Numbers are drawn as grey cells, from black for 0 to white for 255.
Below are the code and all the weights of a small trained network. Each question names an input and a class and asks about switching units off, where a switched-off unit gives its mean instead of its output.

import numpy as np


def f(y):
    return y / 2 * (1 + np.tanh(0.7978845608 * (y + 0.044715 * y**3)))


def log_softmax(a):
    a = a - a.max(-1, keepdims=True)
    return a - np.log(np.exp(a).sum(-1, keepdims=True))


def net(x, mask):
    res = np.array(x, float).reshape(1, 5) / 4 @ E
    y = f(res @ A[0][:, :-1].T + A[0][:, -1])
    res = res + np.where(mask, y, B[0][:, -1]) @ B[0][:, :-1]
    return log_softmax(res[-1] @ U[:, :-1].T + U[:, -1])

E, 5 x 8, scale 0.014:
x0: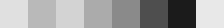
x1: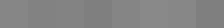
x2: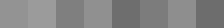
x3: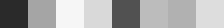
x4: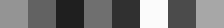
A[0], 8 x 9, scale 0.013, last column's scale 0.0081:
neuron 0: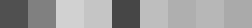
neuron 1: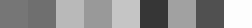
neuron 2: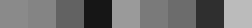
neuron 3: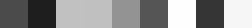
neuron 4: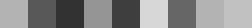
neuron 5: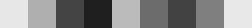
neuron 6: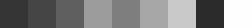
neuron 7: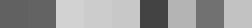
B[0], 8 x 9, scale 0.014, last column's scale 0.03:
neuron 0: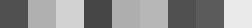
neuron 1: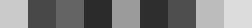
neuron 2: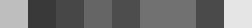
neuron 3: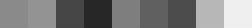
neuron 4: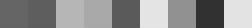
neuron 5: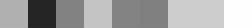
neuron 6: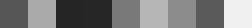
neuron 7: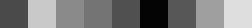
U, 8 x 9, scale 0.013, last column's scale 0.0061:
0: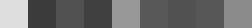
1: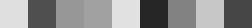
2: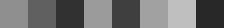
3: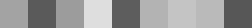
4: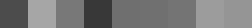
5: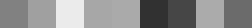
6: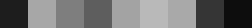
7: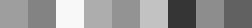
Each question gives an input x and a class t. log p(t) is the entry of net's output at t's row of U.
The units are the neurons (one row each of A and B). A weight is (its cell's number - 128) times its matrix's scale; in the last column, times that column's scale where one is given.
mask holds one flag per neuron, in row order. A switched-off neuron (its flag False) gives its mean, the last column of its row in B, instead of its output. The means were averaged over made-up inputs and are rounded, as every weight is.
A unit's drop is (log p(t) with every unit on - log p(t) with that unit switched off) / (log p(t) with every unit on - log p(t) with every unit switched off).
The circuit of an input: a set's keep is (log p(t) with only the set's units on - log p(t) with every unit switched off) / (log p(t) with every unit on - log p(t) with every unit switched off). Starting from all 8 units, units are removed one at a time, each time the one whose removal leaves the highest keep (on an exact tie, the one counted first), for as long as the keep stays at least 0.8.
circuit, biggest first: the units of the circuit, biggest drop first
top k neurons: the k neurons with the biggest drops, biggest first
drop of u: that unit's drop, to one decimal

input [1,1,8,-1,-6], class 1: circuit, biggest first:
neuron 6
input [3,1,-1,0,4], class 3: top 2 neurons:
neuron 0; neuron 6
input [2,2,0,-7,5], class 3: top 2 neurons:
neuron 5; neuron 6
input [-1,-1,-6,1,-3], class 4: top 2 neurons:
neuron 2; neuron 5
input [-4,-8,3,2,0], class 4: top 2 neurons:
neuron 4; neuron 3
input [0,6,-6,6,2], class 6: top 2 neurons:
neuron 5; neuron 1
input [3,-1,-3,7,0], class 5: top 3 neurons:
neuron 6; neuron 4; neuron 7
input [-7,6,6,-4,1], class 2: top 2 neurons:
neuron 1; neuron 6
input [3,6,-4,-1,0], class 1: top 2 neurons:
neuron 4; neuron 6
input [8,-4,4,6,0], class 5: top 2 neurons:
neuron 4; neuron 7
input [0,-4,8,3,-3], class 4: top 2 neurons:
neuron 5; neuron 3
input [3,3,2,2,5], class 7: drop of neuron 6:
0.4
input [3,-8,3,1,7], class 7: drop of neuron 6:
0.2
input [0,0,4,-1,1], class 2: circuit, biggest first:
neuron 1
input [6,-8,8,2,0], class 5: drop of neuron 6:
0.3
